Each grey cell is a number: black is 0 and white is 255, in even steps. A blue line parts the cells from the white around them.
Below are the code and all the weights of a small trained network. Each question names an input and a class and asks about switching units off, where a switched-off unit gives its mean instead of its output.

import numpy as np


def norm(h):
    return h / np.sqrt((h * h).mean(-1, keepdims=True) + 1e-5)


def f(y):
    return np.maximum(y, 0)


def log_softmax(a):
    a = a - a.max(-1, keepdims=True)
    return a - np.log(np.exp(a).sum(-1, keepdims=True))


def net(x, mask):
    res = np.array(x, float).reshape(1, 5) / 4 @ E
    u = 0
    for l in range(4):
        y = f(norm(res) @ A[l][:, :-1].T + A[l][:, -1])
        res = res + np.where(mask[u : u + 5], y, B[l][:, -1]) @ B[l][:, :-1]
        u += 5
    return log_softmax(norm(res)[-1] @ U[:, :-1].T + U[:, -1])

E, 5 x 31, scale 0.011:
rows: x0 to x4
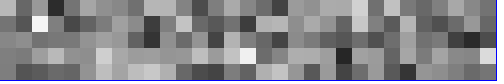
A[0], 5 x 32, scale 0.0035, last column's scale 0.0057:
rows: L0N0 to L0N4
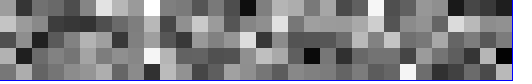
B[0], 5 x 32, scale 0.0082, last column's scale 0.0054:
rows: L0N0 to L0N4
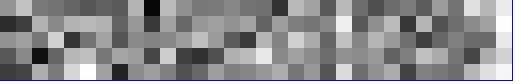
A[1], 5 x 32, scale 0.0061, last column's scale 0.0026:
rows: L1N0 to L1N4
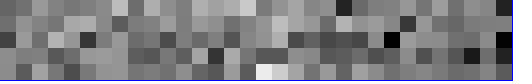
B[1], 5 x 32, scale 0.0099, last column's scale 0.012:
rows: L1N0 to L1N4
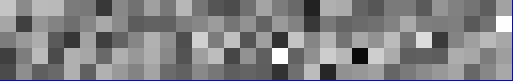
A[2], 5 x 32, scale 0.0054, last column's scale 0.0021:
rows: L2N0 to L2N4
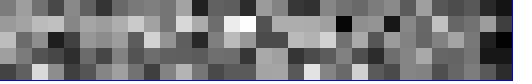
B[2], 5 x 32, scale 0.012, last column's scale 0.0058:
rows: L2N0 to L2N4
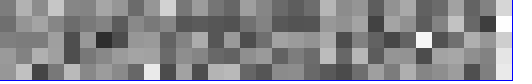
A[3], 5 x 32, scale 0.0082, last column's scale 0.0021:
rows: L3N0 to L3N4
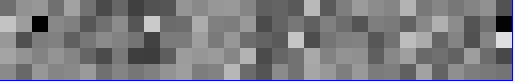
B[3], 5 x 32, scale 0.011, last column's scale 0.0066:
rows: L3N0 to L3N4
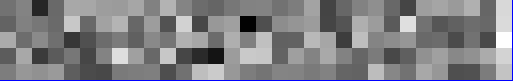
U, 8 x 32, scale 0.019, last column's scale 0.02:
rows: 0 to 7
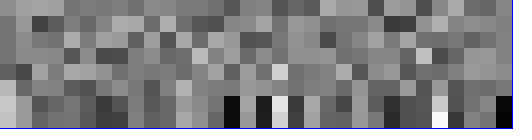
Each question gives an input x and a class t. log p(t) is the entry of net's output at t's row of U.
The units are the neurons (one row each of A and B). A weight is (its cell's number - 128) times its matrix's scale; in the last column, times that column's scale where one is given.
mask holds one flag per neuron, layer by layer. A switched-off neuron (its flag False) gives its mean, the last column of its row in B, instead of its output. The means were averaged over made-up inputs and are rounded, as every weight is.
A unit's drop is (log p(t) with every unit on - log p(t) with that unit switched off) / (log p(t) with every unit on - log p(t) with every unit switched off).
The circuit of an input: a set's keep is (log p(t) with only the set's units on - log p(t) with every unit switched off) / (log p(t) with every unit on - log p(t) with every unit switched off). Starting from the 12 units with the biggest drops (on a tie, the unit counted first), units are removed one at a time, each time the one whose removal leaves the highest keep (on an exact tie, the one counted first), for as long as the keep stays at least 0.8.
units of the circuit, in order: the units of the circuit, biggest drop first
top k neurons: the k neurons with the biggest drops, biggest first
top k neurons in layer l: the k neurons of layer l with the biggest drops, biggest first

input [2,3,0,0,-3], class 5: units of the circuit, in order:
(L3N2)
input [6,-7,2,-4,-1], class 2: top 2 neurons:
(L3N1 L1N2)
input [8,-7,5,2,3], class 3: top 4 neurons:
(L2N2 L2N4 L1N4 L3N4)
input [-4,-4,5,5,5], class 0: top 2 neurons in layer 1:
(L1N0 L1N4)
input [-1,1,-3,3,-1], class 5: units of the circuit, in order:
(L3N2 L1N1)
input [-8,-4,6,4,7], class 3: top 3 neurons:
(L1N2 L3N3 L3N0)
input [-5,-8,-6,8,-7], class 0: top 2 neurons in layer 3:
(L3N3 L3N4)
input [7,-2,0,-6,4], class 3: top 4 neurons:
(L2N2 L1N0 L2N1 L3N4)
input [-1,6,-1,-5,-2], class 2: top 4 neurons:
(L2N4 L1N0 L2N1 L1N4)
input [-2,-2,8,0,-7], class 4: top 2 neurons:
(L1N3 L0N0)
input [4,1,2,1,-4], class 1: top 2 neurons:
(L3N3 L1N2)
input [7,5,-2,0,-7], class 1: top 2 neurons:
(L3N3 L3N0)
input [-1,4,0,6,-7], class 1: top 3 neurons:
(L3N3 L3N0 L2N3)
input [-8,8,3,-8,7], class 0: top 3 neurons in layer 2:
(L2N3 L2N0 L2N2)
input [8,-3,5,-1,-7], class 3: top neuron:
(L2N2)
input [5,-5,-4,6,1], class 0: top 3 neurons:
(L2N1 L2N4 L1N2)
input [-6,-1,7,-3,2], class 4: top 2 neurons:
(L1N3 L0N4)
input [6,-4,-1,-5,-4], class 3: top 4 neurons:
(L2N2 L1N0 L2N1 L2N4)
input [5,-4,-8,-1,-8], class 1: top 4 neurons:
(L3N3 L0N4 L1N3 L3N0)
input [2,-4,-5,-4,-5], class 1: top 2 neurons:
(L3N3 L0N4)
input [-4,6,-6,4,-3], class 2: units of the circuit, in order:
(L2N4)
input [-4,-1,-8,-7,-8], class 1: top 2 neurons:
(L3N3 L0N4)
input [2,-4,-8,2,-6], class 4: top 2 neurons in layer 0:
(L0N1 L0N0)
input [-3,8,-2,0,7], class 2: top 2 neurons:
(L2N4 L3N3)
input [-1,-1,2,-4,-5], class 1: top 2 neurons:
(L3N3 L1N0)
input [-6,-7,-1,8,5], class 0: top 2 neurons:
(L2N1 L2N4)
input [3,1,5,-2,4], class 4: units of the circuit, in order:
(L1N3)
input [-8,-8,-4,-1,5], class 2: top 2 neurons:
(L3N1 L2N2)
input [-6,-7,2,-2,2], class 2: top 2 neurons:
(L3N1 L0N2)
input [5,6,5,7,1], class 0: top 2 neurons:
(L2N1 L1N0)
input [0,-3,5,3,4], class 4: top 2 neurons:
(L1N3 L3N3)
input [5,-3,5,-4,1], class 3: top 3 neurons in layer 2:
(L2N2 L2N1 L2N4)
